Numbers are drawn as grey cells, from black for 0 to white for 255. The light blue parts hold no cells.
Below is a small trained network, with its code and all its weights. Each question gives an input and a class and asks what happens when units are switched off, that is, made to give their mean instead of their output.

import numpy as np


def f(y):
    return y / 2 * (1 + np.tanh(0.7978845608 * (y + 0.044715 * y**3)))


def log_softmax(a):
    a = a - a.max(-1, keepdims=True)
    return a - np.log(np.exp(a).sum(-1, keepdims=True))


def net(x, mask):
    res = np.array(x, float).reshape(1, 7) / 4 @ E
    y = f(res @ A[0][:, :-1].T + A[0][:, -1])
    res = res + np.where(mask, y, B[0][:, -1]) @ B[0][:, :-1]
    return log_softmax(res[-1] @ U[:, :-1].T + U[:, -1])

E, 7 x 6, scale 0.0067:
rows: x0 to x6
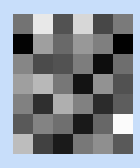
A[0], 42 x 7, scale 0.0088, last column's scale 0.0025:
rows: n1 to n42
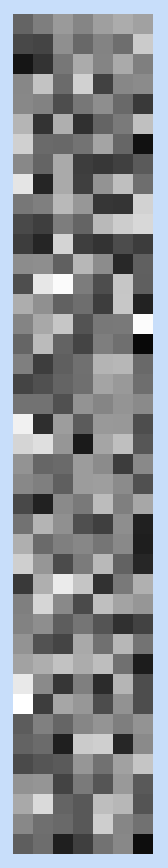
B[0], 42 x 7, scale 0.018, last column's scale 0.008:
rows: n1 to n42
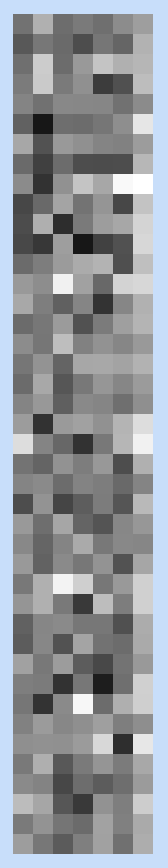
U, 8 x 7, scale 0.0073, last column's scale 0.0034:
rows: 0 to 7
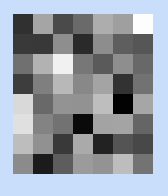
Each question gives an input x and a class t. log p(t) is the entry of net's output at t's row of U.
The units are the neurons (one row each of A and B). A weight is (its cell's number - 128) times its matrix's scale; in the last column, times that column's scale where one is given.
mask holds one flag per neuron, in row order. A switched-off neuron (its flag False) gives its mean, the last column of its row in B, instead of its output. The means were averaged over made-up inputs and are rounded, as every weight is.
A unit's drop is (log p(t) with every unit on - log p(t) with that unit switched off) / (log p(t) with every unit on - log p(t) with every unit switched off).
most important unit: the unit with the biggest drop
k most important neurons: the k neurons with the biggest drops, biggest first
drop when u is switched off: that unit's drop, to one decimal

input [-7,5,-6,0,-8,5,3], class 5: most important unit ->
n22
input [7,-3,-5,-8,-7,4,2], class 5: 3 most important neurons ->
[n40 n30 n35]
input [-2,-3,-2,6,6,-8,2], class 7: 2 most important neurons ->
[n35 n21]
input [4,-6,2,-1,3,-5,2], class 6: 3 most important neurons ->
[n34 n4 n9]
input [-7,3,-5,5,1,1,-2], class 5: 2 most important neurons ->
[n22 n30]
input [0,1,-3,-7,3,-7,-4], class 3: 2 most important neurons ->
[n10 n22]
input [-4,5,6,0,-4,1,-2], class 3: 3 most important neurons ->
[n22 n6 n34]
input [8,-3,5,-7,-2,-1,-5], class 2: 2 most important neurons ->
[n29 n14]
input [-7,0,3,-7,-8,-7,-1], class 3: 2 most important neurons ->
[n22 n40]
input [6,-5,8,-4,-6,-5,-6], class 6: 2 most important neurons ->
[n34 n4]
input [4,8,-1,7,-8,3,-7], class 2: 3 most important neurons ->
[n14 n29 n17]
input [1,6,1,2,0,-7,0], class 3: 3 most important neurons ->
[n10 n22 n40]
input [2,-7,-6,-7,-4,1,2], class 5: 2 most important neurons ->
[n40 n22]
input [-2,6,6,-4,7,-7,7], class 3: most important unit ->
n37
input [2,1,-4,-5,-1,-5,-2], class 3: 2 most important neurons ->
[n22 n37]
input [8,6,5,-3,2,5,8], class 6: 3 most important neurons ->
[n34 n4 n39]
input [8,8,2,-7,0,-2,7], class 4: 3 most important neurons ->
[n37 n12 n11]
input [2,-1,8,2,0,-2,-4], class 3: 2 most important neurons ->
[n22 n10]
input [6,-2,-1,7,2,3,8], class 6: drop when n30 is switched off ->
0.1
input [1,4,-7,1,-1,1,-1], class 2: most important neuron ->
[n22]
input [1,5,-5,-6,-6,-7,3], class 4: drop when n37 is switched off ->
0.1
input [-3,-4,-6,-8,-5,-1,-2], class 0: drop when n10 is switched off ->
-0.1
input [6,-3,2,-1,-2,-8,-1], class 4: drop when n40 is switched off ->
-0.1
